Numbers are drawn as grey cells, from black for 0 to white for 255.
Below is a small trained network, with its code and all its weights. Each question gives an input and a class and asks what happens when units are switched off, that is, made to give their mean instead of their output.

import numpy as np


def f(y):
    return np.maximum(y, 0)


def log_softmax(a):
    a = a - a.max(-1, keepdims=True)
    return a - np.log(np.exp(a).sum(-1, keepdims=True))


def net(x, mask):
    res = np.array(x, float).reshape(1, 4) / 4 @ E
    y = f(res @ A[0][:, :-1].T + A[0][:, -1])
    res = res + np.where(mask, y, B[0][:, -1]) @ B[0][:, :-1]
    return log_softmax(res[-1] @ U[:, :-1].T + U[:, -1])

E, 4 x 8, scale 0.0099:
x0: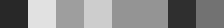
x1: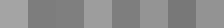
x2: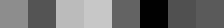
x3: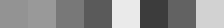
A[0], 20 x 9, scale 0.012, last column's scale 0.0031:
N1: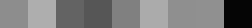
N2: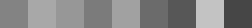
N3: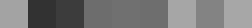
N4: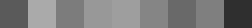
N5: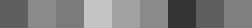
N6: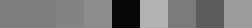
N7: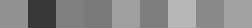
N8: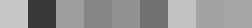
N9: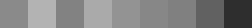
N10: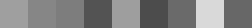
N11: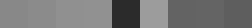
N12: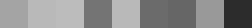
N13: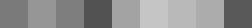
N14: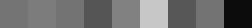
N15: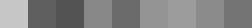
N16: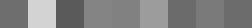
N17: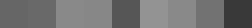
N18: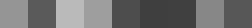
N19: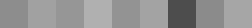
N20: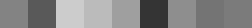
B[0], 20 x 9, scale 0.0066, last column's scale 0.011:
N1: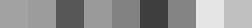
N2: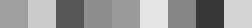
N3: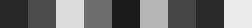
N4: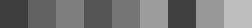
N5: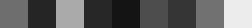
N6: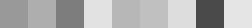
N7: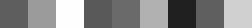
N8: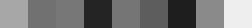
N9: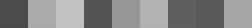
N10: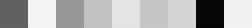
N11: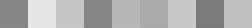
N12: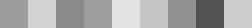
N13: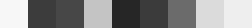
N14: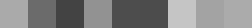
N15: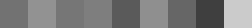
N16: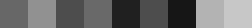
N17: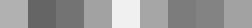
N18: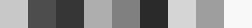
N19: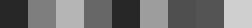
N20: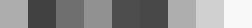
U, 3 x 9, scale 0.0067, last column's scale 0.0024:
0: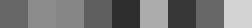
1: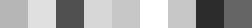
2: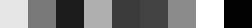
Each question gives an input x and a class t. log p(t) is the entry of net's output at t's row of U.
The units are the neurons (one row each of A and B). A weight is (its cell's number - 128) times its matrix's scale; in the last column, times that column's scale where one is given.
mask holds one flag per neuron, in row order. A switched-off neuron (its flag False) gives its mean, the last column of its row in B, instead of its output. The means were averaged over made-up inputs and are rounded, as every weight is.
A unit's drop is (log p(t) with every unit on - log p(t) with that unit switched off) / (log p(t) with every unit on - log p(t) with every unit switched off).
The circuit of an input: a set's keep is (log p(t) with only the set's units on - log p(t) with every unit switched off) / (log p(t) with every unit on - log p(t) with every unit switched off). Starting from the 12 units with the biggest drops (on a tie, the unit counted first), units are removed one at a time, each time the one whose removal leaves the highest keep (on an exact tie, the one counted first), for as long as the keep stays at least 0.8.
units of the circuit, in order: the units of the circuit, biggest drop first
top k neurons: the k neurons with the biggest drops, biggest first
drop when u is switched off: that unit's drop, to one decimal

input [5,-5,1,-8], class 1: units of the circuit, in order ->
N6
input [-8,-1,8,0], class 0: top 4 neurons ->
N3, N7, N13, N1
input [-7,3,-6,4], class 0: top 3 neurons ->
N3, N7, N18
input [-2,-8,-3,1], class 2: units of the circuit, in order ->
N13, N19
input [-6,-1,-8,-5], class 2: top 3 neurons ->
N13, N1, N14
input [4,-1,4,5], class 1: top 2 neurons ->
N12, N2
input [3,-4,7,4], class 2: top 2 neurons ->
N20, N18
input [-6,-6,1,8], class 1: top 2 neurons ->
N10, N5
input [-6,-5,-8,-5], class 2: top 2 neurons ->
N13, N1
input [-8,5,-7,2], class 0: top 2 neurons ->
N3, N7
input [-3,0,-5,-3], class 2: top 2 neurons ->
N13, N10
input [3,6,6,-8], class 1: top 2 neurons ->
N6, N11
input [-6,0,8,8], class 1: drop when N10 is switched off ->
1.5
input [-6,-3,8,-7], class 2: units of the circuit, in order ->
N18
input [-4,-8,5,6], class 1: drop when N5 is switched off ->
0.2
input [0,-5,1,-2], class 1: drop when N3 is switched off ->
0.1
